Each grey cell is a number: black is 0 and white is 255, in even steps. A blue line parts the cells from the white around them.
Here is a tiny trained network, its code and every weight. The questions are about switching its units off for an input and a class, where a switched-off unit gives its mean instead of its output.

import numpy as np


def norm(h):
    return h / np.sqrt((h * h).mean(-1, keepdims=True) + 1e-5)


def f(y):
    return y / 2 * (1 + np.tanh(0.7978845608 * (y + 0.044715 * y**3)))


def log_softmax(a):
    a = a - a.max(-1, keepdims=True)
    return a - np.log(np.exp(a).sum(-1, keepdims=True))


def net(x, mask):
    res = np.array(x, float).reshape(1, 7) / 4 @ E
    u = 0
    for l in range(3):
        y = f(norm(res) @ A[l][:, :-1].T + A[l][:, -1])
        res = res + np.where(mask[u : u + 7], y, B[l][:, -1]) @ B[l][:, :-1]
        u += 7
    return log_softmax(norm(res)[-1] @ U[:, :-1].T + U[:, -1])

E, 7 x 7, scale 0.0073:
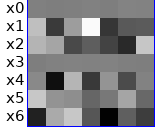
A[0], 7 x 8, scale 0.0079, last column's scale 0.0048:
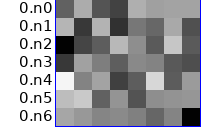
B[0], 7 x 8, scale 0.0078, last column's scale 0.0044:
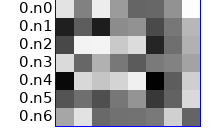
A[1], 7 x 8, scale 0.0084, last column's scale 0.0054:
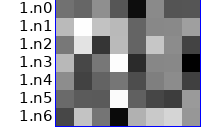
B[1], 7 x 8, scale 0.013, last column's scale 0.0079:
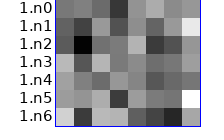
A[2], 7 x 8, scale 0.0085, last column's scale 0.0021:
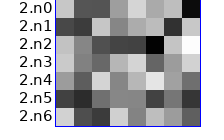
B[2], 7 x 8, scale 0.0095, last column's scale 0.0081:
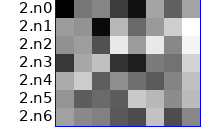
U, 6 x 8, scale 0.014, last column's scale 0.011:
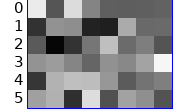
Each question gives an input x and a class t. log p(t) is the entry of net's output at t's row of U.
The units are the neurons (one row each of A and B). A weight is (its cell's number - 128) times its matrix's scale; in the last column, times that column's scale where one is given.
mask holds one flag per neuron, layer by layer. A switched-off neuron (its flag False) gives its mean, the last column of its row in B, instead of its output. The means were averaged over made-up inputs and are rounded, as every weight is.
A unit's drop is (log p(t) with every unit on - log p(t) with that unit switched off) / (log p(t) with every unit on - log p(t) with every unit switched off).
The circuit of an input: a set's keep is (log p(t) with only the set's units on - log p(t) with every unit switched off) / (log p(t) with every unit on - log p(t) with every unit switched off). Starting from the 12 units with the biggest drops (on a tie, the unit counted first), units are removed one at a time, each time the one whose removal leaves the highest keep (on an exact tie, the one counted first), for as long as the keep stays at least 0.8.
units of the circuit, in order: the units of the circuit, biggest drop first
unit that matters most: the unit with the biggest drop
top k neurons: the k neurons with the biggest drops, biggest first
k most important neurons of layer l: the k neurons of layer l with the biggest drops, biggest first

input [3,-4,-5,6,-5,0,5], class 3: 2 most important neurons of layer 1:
(1.n1; 1.n0)
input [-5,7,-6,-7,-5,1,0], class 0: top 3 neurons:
(1.n3; 1.n5; 2.n2)
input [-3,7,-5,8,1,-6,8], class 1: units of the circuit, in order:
(1.n0; 0.n4)
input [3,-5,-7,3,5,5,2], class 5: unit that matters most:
2.n1
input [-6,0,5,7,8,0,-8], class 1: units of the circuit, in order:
(2.n0; 2.n3; 1.n1)
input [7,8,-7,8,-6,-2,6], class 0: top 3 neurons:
(1.n3; 1.n5; 2.n2)
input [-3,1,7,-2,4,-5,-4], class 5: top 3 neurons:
(2.n2; 1.n1; 0.n4)
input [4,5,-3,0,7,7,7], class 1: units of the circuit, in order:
(0.n0; 1.n0)
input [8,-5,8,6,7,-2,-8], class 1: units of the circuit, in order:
(2.n0; 2.n3; 1.n1; 1.n5)
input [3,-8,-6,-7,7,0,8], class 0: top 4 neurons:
(1.n6; 2.n3; 2.n0; 0.n5)
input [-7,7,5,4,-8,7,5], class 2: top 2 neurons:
(1.n2; 0.n0)
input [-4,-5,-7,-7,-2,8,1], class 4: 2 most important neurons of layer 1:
(1.n5; 1.n0)
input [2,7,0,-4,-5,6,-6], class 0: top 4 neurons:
(1.n5; 1.n3; 0.n2; 0.n1)
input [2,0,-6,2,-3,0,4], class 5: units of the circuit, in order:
(2.n1)
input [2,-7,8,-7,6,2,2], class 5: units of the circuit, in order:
(2.n2; 1.n5)
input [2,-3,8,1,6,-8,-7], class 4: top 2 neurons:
(0.n2; 2.n1)
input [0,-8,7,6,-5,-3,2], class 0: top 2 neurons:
(1.n6; 2.n1)
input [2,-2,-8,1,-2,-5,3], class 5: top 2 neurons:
(2.n1; 0.n4)
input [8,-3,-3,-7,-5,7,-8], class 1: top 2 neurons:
(2.n0; 2.n3)
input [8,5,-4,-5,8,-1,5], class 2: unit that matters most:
2.n3
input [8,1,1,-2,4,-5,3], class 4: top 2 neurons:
(0.n2; 1.n1)
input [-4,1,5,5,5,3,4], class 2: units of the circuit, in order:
(0.n1; 2.n3)
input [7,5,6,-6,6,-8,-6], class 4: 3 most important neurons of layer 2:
(2.n1; 2.n3; 2.n2)
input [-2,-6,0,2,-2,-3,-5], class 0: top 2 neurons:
(1.n6; 0.n4)
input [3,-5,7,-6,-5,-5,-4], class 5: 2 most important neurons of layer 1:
(1.n5; 1.n3)
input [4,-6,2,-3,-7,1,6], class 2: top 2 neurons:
(1.n1; 1.n2)
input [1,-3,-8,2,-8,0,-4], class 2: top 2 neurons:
(1.n2; 1.n1)
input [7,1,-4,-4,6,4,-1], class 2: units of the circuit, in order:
(0.n1)
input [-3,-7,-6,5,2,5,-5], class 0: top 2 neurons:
(1.n6; 2.n2)
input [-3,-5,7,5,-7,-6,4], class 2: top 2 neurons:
(1.n1; 1.n2)
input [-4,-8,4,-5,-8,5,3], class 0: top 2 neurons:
(1.n6; 0.n0)
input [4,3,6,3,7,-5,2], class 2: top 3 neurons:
(0.n1; 2.n1; 0.n0)
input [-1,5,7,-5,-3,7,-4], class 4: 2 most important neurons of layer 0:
(0.n4; 0.n5)
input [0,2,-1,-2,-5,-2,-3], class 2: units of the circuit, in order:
(1.n2)
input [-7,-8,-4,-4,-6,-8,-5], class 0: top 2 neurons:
(1.n6; 0.n4)
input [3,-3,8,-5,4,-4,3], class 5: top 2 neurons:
(2.n2; 1.n1)
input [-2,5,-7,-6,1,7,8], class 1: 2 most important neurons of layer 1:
(1.n0; 1.n6)
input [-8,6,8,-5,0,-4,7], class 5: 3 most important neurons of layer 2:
(2.n2; 2.n3; 2.n0)
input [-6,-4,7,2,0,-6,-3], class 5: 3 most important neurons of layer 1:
(1.n5; 1.n2; 1.n3)
